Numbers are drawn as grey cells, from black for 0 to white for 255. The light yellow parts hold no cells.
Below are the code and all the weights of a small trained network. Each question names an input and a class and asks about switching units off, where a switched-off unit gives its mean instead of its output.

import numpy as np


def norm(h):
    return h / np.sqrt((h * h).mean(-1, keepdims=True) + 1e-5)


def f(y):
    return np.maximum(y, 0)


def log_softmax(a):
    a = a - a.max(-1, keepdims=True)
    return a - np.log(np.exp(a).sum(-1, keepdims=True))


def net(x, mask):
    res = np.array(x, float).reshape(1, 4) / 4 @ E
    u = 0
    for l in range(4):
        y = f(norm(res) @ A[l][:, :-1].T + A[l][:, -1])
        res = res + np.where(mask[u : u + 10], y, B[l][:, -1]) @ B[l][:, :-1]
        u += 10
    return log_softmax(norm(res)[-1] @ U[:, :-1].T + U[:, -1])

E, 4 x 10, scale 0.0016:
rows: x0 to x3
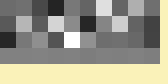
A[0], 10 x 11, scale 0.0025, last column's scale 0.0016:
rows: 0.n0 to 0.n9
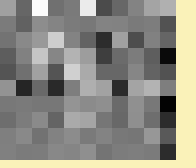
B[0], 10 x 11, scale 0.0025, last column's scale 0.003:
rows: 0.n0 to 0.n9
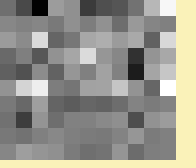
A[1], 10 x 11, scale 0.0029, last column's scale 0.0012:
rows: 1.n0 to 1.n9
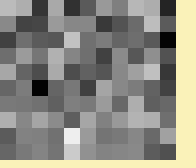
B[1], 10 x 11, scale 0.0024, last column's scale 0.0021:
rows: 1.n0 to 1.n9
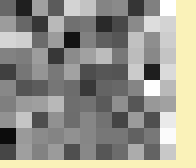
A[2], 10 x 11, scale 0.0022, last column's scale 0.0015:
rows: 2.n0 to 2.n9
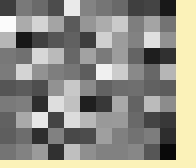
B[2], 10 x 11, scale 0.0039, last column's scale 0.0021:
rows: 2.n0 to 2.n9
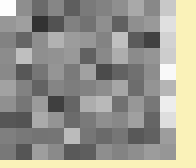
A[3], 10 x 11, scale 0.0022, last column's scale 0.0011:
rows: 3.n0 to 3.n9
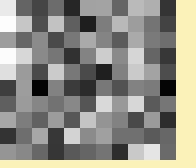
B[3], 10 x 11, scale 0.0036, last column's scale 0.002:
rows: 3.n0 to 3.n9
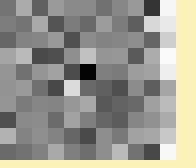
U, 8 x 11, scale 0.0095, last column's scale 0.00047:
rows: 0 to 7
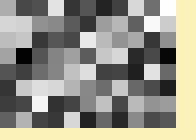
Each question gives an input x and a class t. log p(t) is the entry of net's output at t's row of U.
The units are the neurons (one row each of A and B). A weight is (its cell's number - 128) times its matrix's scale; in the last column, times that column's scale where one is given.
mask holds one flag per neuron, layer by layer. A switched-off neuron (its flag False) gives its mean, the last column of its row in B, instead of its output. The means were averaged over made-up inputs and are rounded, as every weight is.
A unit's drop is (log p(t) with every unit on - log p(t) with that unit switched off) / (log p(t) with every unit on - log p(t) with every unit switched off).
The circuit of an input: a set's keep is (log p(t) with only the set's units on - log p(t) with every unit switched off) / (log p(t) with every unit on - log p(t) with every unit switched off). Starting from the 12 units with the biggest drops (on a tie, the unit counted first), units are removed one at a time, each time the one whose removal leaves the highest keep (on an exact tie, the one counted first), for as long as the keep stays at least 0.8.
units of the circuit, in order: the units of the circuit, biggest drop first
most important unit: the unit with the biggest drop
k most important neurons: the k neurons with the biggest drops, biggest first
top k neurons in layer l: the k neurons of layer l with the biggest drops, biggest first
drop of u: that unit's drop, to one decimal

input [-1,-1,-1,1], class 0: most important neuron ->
[1.n1]
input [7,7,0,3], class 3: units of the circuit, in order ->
[2.n2, 1.n5, 1.n7]
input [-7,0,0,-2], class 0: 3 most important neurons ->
[0.n5, 0.n0, 1.n0]
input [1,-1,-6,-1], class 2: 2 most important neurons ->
[0.n0, 1.n7]
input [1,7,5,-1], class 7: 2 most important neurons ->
[0.n5, 1.n5]
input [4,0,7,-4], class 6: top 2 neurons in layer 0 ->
[0.n0, 0.n4]
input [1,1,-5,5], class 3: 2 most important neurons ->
[0.n5, 1.n0]
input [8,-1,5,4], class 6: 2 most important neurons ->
[0.n0, 0.n5]
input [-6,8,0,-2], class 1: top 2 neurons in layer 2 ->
[2.n1, 2.n2]
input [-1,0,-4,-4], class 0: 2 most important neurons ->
[0.n5, 1.n4]
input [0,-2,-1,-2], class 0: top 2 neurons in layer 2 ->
[2.n3, 2.n6]
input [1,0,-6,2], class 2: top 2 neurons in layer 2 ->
[2.n4, 2.n7]
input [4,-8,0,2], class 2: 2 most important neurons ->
[0.n5, 1.n0]
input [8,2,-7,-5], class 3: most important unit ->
1.n0
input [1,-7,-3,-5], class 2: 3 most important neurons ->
[0.n5, 2.n4, 3.n3]
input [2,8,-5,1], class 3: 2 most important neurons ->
[0.n5, 1.n0]
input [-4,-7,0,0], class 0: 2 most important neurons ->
[0.n0, 1.n0]
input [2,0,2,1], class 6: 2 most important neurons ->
[0.n0, 0.n4]
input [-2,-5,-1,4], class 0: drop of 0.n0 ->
2.2
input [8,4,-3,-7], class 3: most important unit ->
2.n2
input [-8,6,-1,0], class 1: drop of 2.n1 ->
0.2
